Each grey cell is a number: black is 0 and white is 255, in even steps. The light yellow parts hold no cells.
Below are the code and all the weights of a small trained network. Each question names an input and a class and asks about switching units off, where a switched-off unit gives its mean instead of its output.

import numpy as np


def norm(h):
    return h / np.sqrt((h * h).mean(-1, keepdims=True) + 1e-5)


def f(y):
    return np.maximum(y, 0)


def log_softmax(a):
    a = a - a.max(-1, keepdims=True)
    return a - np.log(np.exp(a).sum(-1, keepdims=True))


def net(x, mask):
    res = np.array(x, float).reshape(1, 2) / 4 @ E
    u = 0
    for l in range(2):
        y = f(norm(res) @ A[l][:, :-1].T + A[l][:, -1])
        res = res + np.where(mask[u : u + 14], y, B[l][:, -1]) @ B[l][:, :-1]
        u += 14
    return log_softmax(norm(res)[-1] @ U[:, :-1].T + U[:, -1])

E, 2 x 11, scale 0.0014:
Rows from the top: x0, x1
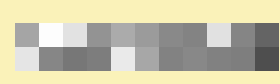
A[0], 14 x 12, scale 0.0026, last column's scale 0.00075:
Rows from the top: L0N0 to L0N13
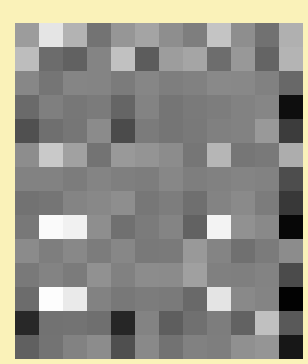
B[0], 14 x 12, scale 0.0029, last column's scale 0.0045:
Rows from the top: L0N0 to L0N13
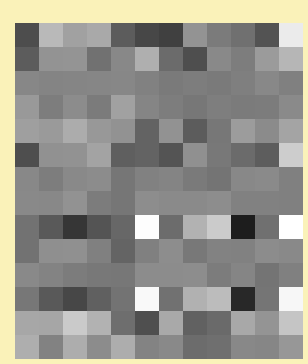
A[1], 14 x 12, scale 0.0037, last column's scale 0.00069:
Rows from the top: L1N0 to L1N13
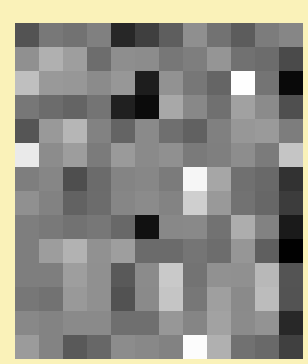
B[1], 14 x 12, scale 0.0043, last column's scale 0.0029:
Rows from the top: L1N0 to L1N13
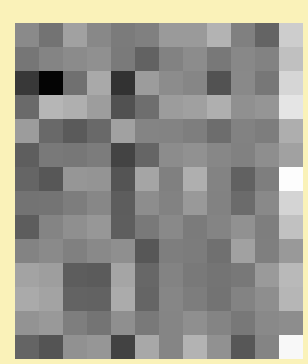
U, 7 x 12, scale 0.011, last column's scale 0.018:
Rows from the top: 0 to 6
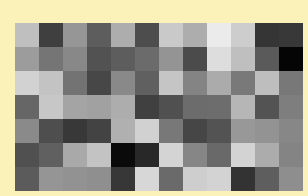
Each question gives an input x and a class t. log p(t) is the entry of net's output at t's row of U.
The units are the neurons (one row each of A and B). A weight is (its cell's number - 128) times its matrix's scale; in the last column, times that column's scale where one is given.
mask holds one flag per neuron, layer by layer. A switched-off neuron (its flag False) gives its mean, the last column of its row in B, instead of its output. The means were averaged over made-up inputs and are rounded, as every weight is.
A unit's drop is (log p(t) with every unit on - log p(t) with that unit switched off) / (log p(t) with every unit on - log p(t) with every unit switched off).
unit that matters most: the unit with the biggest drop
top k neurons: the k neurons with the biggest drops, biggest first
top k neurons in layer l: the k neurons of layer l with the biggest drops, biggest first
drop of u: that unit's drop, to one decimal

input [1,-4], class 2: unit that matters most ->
L0N12
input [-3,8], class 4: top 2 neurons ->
(L0N8, L0N11)
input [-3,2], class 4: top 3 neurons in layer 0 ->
(L0N0, L0N8, L0N11)
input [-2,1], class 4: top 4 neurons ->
(L0N0, L0N8, L0N11, L0N5)
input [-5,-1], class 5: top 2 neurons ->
(L0N8, L0N11)
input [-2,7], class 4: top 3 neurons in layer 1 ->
(L1N3, L1N13, L1N6)
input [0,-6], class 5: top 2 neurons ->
(L0N8, L0N11)
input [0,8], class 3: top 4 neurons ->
(L0N8, L0N11, L0N1, L0N12)
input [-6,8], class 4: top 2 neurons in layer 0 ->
(L0N8, L0N11)
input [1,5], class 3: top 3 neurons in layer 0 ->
(L0N8, L0N11, L0N1)
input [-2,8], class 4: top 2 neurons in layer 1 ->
(L1N3, L1N13)
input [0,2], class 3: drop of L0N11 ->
0.9
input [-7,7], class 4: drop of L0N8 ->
0.2
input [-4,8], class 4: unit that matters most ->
L0N8
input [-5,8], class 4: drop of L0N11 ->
0.2
